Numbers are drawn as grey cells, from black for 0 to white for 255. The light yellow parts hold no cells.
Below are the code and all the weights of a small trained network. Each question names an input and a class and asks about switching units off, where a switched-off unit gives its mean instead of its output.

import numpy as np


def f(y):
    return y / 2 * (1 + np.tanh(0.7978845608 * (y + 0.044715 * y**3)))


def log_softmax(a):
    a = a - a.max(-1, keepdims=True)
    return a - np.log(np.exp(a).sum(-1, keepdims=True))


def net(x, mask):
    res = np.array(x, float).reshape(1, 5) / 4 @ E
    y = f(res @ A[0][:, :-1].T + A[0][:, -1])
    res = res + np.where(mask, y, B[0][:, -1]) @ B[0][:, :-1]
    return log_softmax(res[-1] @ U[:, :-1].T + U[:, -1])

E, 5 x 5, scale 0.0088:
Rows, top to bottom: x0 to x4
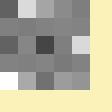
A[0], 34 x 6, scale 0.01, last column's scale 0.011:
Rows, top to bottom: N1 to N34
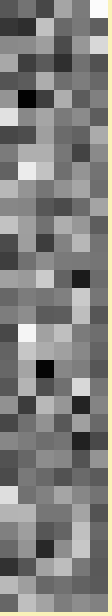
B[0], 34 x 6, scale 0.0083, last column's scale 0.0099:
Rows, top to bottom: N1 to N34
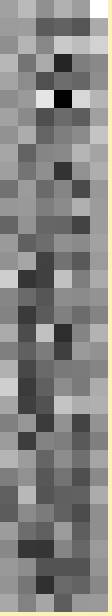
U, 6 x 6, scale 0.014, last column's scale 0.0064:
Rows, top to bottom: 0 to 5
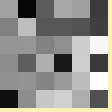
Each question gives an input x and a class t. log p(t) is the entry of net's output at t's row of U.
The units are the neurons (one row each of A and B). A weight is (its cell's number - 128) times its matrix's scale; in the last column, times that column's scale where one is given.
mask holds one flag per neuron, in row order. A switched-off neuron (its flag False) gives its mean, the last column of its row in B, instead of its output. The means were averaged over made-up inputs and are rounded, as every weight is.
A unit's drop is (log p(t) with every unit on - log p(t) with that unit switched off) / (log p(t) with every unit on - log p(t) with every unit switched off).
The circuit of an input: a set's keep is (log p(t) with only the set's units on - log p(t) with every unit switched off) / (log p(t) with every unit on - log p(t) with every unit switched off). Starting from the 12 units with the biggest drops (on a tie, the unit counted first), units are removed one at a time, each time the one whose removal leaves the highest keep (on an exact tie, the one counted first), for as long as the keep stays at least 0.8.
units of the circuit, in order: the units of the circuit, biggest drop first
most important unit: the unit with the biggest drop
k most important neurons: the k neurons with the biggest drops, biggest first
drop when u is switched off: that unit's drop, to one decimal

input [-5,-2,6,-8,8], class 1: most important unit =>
N28
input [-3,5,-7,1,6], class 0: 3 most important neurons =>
N16, N23, N1
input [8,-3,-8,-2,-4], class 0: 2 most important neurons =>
N16, N23
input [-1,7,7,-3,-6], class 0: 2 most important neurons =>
N22, N31
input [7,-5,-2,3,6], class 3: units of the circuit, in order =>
N19, N10
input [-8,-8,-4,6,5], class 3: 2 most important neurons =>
N6, N4
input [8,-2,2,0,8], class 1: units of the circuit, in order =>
N13, N29
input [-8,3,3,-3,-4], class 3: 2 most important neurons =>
N6, N4
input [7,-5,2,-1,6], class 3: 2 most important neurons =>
N19, N10
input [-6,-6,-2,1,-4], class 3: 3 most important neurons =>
N6, N4, N16
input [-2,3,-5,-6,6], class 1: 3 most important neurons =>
N28, N7, N13
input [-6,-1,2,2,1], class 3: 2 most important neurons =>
N6, N4
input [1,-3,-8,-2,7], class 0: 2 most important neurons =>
N16, N23
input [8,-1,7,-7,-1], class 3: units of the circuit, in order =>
N19
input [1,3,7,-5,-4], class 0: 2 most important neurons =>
N22, N31
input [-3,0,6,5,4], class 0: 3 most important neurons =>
N31, N22, N18
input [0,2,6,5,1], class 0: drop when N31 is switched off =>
0.2
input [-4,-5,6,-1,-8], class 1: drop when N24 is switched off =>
0.1
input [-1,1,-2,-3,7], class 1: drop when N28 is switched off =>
0.1
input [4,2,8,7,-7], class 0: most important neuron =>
N22
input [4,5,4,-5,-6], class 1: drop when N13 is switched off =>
-0.1
